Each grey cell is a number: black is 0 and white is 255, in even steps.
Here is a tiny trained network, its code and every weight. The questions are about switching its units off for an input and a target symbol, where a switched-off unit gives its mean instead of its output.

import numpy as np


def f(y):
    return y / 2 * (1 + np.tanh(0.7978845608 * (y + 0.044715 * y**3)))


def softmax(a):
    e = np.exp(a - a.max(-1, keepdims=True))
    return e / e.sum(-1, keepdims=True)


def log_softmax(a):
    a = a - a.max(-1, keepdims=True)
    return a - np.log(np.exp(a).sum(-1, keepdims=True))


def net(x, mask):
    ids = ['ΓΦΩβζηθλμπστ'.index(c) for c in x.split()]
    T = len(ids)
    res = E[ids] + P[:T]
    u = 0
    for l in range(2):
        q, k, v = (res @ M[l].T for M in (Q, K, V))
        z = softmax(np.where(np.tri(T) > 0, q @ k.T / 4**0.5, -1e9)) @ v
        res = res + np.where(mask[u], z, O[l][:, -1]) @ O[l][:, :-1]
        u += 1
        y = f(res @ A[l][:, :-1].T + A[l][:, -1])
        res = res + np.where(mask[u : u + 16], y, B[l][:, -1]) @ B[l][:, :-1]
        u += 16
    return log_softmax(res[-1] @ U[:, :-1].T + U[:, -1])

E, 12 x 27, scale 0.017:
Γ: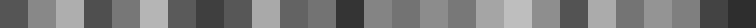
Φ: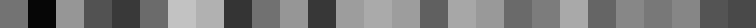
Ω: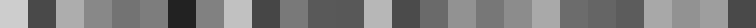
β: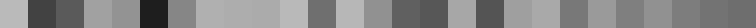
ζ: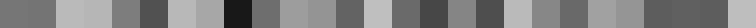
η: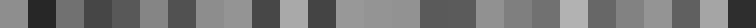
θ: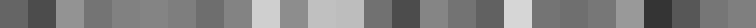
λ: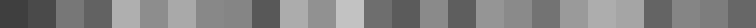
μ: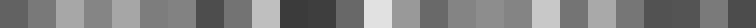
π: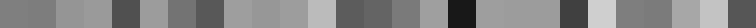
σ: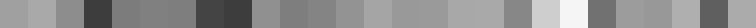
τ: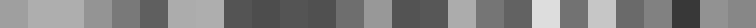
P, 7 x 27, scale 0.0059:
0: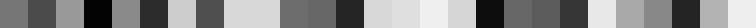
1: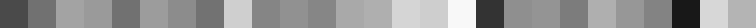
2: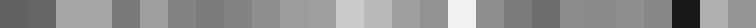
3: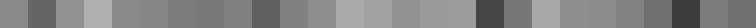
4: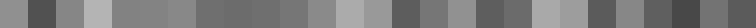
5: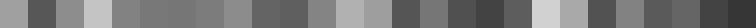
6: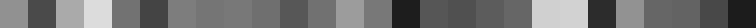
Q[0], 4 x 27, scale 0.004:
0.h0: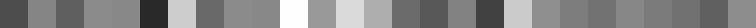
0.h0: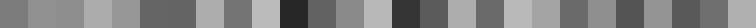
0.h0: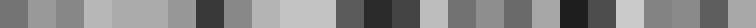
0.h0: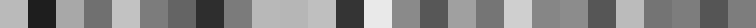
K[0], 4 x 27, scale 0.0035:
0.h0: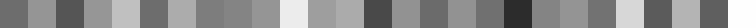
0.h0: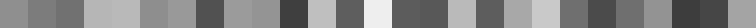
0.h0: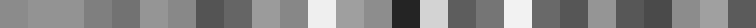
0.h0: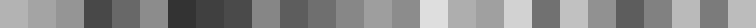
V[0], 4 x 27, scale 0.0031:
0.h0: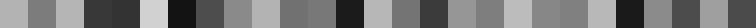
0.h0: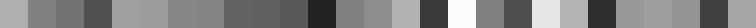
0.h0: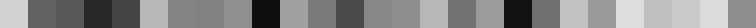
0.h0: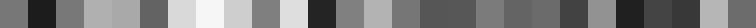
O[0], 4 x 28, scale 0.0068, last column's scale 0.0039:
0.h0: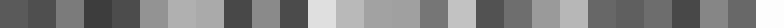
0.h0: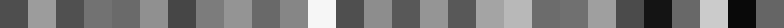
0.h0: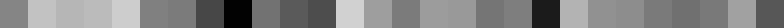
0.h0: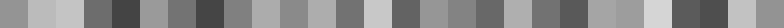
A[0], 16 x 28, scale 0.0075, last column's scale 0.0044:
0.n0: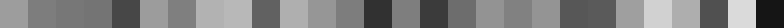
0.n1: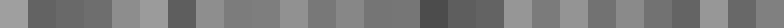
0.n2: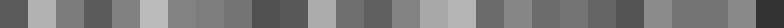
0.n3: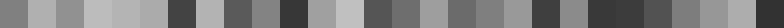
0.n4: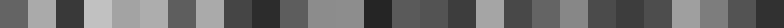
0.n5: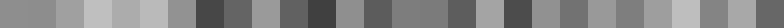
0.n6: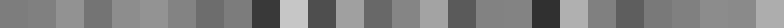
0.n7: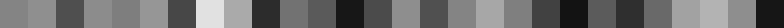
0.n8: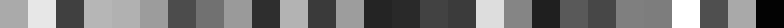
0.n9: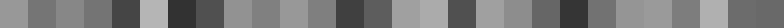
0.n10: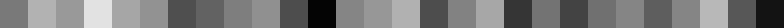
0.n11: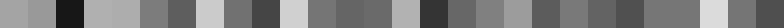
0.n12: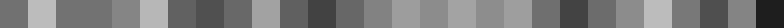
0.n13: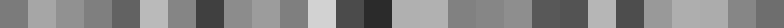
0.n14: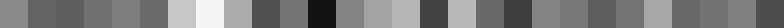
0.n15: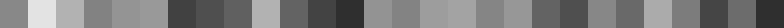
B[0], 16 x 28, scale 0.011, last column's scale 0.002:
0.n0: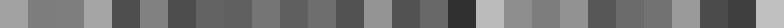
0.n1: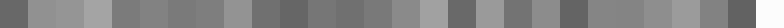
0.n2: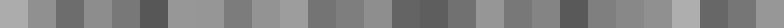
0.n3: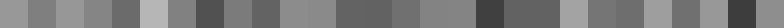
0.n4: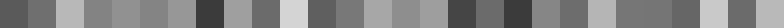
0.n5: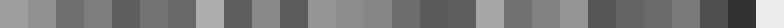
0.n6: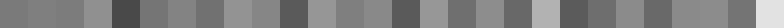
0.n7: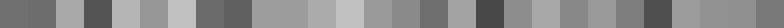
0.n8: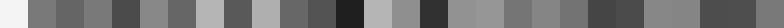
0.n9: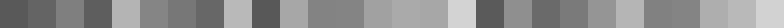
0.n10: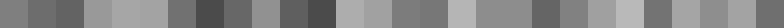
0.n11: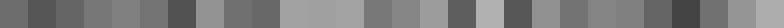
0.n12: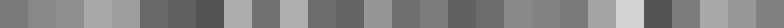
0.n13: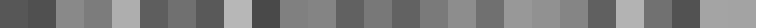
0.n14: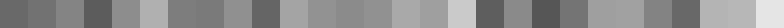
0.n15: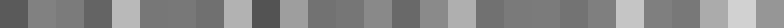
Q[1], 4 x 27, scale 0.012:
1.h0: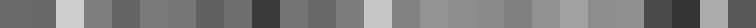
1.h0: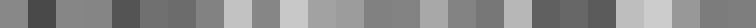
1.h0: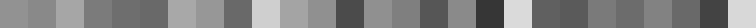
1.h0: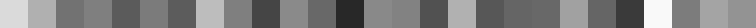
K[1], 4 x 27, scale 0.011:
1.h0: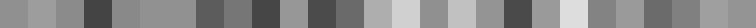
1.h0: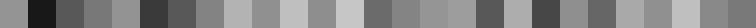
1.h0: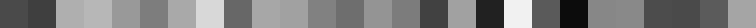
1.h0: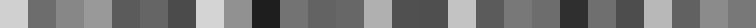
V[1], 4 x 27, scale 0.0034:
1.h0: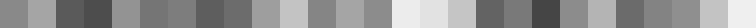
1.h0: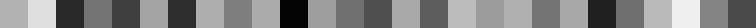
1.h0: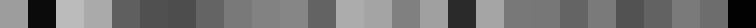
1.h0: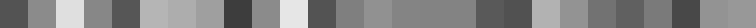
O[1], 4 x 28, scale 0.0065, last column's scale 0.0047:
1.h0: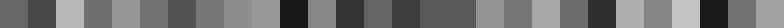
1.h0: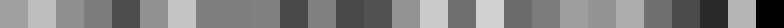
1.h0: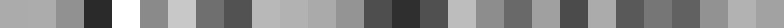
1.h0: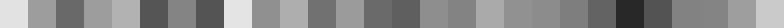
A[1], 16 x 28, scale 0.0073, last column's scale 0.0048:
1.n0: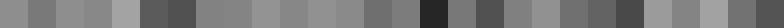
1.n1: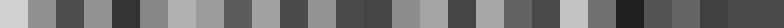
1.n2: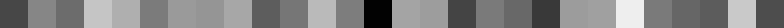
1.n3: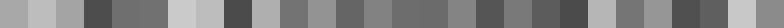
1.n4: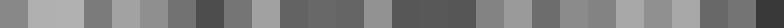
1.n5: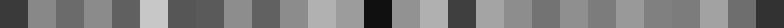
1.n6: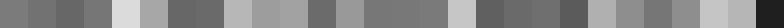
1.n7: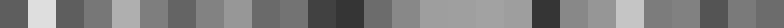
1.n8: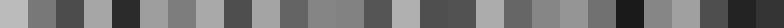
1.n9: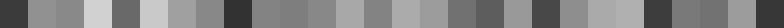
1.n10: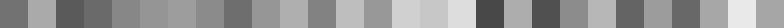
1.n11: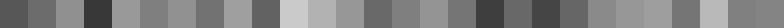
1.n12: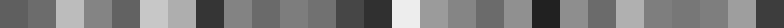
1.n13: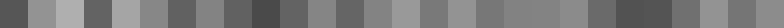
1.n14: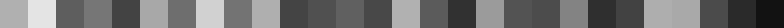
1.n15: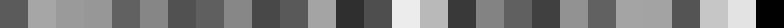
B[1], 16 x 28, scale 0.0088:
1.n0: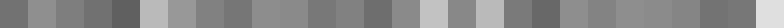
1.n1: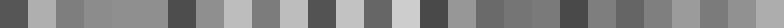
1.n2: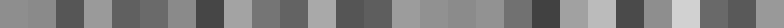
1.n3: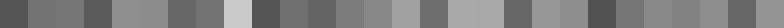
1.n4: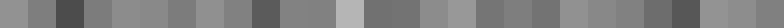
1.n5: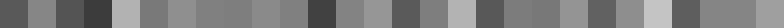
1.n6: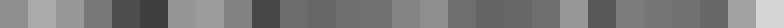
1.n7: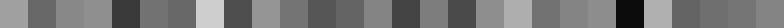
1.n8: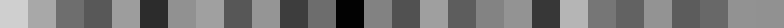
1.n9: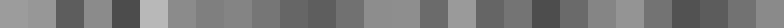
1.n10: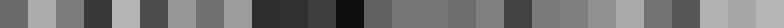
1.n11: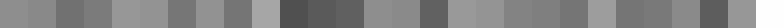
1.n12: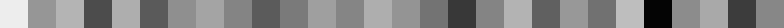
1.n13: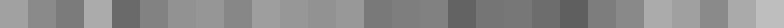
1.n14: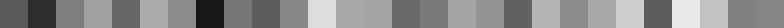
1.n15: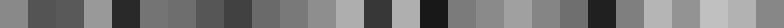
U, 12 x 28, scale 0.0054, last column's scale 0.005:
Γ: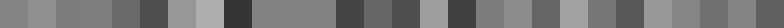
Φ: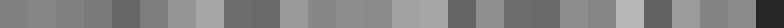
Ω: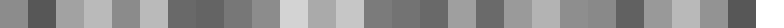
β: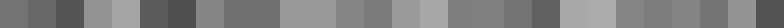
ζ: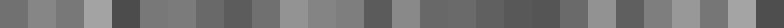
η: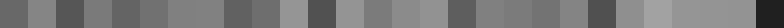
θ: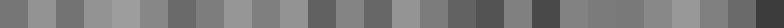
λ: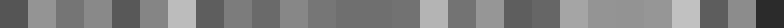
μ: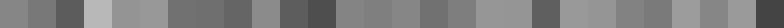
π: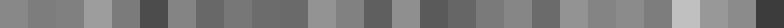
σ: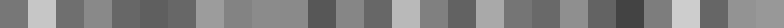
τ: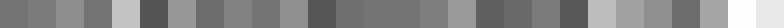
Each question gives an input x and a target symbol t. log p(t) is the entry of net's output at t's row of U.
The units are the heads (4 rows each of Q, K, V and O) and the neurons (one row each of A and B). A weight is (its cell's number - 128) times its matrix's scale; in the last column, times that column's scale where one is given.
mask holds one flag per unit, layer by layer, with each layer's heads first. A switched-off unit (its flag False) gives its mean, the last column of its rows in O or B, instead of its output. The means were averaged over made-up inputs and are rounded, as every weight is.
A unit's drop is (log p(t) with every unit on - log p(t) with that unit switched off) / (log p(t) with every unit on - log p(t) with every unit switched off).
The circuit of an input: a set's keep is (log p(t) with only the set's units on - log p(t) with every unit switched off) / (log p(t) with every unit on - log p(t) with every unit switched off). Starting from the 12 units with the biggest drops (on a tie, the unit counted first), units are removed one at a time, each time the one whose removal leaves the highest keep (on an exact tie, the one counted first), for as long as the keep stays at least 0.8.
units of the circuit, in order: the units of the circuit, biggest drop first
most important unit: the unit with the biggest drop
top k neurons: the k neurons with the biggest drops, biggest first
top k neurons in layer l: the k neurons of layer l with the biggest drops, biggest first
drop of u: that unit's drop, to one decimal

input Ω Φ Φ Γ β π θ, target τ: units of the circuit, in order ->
(1.h0 1.n10)
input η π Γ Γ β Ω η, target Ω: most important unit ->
1.h0
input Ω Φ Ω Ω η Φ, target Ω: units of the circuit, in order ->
(1.h0 1.n10 1.n6)
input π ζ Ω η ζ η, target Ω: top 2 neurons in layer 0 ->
(0.n14 0.n5)
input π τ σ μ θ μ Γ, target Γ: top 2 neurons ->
(1.n7 0.n15)
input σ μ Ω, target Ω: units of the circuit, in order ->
(0.h0 0.n7 1.n10)
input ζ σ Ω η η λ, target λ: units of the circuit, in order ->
(1.h0 1.n2 0.h0 0.n4)
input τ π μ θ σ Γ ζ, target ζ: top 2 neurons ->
(0.n4 0.n11)
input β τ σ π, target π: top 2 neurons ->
(0.n5 0.n13)
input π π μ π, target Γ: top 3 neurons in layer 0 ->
(0.n5 0.n13 0.n0)
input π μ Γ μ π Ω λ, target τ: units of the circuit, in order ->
(1.h0 1.n10 1.n11)
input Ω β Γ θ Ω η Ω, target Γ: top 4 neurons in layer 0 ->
(0.n15 0.n9 0.n13 0.n4)
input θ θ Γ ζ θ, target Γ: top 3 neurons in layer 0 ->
(0.n0 0.n13 0.n9)
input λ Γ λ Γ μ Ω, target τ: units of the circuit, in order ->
(1.h0)
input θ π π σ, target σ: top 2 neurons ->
(1.n1 1.n8)
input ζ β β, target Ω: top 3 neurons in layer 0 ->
(0.n14 0.n5 0.n0)
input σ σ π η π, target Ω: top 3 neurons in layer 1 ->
(1.n10 1.n6 1.n8)
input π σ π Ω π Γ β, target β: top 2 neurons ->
(0.n11 1.n2)
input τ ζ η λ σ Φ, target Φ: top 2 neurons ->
(0.n14 1.n12)
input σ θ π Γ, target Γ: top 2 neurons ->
(1.n7 0.n4)
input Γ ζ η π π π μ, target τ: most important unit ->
0.n2
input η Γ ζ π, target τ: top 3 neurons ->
(0.n9 0.n13 1.n11)
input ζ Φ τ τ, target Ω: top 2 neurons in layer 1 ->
(1.n6 1.n10)
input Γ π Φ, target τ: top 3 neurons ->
(0.n14 1.n10 0.n2)
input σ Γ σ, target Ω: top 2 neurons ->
(0.n4 1.n10)
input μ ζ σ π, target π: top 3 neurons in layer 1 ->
(1.n15 1.n12 1.n2)
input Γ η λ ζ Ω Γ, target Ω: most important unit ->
0.h0
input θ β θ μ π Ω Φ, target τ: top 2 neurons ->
(0.n0 0.n14)
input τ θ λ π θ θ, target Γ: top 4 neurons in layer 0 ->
(0.n0 0.n9 0.n13 0.n14)
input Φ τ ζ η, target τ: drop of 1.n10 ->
0.1
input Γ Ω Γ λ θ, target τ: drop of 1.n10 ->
0.8
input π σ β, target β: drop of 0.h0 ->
1.0
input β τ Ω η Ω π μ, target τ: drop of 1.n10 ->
0.4
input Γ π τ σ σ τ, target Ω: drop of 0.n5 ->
0.4
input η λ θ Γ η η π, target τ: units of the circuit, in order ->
(0.n9)
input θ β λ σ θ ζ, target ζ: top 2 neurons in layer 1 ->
(1.n9 1.n2)
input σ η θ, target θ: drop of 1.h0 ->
0.3
